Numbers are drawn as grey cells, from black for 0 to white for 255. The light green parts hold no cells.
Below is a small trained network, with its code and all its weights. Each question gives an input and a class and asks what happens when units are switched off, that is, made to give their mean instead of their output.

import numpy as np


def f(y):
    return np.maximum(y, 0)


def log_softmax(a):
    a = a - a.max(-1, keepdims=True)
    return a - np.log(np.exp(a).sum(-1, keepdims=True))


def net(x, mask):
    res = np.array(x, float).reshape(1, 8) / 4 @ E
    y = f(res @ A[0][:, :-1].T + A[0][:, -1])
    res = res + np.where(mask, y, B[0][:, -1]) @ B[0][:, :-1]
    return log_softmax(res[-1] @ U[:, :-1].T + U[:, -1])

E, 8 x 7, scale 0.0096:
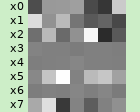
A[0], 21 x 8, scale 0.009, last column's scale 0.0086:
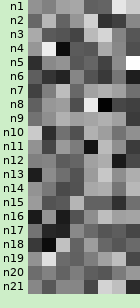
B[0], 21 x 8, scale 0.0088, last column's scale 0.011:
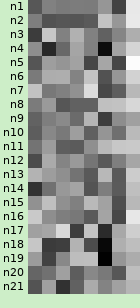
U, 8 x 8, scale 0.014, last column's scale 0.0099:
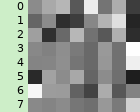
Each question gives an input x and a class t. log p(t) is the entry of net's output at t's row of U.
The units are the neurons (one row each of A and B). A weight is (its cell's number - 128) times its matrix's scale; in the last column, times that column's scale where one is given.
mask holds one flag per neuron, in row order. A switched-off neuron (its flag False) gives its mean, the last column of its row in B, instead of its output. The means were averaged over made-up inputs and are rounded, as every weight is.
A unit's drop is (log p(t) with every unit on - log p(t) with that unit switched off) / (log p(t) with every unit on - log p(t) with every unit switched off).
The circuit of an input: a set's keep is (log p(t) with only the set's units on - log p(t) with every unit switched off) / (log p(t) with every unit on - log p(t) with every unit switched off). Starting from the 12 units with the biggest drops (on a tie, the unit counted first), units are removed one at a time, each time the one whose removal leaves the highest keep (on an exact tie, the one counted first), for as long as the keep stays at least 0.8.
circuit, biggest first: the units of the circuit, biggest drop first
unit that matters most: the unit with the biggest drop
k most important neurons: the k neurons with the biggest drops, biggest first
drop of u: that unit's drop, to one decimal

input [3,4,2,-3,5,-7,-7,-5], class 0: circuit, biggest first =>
(n17)
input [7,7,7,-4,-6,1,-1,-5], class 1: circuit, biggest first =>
(n8 n2)
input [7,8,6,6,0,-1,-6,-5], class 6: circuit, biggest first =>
(n4 n6)
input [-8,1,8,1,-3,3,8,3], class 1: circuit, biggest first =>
(n2 n8)
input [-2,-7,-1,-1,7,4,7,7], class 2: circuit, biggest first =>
(n4 n19)
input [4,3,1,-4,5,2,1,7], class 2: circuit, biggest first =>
(n19 n4)
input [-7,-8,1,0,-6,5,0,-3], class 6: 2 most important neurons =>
(n13 n16)
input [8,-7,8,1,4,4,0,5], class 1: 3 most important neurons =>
(n2 n8 n14)
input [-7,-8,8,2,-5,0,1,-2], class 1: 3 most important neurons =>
(n8 n2 n5)
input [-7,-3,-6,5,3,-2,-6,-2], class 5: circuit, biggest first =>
(n3 n14)
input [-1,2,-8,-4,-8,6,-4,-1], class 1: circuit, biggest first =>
(n11 n21)
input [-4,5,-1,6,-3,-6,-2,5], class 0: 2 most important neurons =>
(n17 n15)
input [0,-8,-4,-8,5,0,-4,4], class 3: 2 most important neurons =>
(n21 n4)
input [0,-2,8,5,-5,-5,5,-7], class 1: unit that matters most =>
n8
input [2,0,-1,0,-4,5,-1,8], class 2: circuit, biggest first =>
(n19 n4)
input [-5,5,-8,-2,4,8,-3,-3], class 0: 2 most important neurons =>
(n7 n2)
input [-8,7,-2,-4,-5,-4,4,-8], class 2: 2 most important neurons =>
(n18 n5)
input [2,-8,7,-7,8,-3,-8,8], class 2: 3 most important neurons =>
(n4 n19 n11)
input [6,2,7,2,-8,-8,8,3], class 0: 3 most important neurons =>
(n17 n6 n15)
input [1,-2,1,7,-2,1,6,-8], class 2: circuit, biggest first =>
(n18)
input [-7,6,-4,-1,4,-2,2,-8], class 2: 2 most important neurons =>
(n18 n5)
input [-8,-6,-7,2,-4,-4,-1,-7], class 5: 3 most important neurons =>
(n3 n14 n10)
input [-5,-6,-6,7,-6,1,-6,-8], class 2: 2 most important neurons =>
(n18 n7)
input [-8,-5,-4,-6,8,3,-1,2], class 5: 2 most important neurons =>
(n3 n14)
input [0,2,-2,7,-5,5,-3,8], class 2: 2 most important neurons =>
(n19 n4)
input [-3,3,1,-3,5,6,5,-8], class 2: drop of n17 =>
0.1
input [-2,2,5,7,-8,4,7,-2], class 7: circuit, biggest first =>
(n17)
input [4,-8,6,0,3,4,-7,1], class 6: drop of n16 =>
0.3
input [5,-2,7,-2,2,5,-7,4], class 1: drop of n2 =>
0.4
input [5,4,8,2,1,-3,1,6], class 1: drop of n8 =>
0.4
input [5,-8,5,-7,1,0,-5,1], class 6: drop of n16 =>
0.4
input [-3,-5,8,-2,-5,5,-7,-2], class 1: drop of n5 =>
0.0
